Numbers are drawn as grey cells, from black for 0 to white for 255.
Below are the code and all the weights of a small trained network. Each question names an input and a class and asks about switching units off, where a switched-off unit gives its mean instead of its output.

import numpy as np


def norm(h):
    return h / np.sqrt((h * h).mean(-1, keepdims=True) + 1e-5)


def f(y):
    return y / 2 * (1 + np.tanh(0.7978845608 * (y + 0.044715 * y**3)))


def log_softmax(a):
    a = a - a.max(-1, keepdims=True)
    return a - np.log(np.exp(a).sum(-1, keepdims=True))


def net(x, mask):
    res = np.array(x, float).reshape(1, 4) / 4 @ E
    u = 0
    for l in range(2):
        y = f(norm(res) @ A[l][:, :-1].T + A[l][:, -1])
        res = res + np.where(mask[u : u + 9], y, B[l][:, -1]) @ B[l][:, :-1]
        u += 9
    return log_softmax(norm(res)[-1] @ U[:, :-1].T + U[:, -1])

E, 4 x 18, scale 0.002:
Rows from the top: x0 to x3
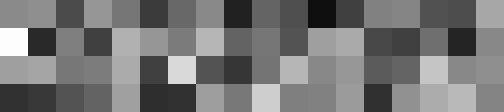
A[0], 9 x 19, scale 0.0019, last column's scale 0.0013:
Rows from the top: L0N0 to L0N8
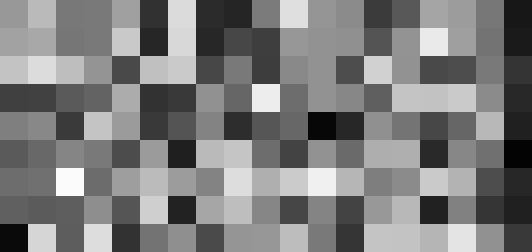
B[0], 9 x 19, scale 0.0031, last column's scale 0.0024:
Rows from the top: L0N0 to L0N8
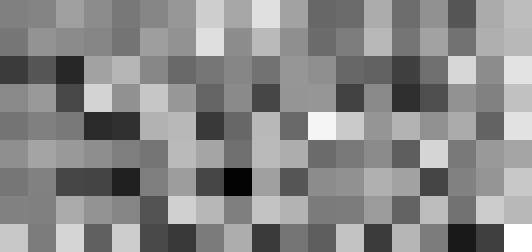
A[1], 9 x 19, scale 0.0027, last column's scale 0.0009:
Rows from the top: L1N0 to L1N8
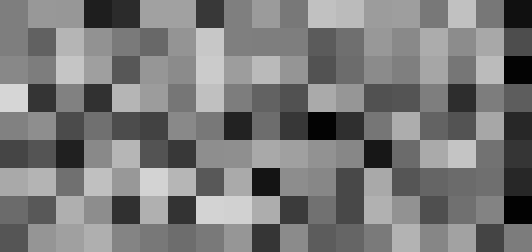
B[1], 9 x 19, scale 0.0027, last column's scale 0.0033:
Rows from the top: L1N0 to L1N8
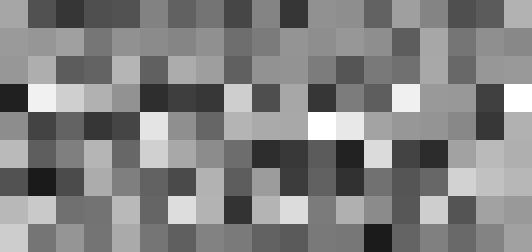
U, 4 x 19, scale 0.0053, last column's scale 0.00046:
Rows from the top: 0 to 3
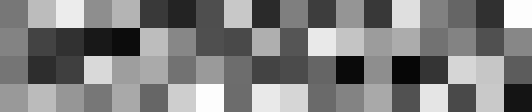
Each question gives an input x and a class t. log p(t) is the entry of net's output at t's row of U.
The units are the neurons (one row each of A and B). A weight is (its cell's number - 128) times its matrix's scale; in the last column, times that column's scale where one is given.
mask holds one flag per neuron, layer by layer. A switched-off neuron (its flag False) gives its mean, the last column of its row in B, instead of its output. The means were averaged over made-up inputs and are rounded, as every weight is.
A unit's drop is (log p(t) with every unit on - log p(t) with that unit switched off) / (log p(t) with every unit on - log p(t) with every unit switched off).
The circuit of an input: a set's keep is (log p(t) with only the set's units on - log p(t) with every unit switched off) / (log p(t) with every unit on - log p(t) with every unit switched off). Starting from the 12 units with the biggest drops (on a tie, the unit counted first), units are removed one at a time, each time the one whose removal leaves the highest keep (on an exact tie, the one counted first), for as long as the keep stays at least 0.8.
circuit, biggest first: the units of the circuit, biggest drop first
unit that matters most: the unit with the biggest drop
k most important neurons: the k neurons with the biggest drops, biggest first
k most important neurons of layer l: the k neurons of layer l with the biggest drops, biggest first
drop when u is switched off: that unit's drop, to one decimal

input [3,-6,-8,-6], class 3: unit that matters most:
L0N7
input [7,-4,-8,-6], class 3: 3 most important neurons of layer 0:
L0N7; L0N6; L0N5
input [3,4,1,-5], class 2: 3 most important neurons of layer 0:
L0N8; L0N2; L0N6
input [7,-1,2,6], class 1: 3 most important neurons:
L1N4; L0N2; L0N4
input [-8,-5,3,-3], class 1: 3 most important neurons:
L0N6; L1N3; L1N0
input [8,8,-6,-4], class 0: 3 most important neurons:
L1N3; L0N6; L1N0
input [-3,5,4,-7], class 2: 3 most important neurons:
L0N8; L1N6; L0N2
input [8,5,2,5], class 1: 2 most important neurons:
L0N8; L1N4
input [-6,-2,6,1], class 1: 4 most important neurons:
L0N6; L1N0; L0N7; L0N5
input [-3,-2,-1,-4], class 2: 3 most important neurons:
L0N4; L0N2; L1N6
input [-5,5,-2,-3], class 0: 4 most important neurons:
L1N3; L0N4; L1N4; L0N3
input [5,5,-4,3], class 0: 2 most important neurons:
L1N3; L0N6
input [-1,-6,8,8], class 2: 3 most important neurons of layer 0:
L0N3; L0N7; L0N5
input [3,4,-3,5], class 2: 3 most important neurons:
L1N5; L0N8; L0N3
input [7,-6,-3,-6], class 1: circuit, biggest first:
L1N4
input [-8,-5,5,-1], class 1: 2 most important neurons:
L0N6; L1N3
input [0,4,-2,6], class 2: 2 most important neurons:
L1N5; L0N8
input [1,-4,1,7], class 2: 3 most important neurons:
L1N5; L0N3; L1N3
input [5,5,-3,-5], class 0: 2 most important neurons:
L1N3; L0N6
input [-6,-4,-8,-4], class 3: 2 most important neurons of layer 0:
L0N4; L0N7
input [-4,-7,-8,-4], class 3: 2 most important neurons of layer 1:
L1N7; L1N3
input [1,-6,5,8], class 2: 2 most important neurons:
L1N5; L0N3
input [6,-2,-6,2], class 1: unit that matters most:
L0N4
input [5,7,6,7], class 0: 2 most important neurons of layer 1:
L1N3; L1N6
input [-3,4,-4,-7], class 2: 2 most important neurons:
L0N8; L1N6
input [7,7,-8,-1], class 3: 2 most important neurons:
L1N7; L0N8
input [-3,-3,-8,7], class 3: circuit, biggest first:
L1N7
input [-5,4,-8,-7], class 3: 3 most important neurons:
L1N7; L0N7; L0N3
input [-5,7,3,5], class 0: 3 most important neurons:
L1N3; L0N4; L0N2
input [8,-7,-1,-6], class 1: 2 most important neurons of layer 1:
L1N4; L1N3
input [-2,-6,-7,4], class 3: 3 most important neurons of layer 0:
L0N7; L0N5; L0N2
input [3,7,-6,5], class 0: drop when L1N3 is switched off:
2.5
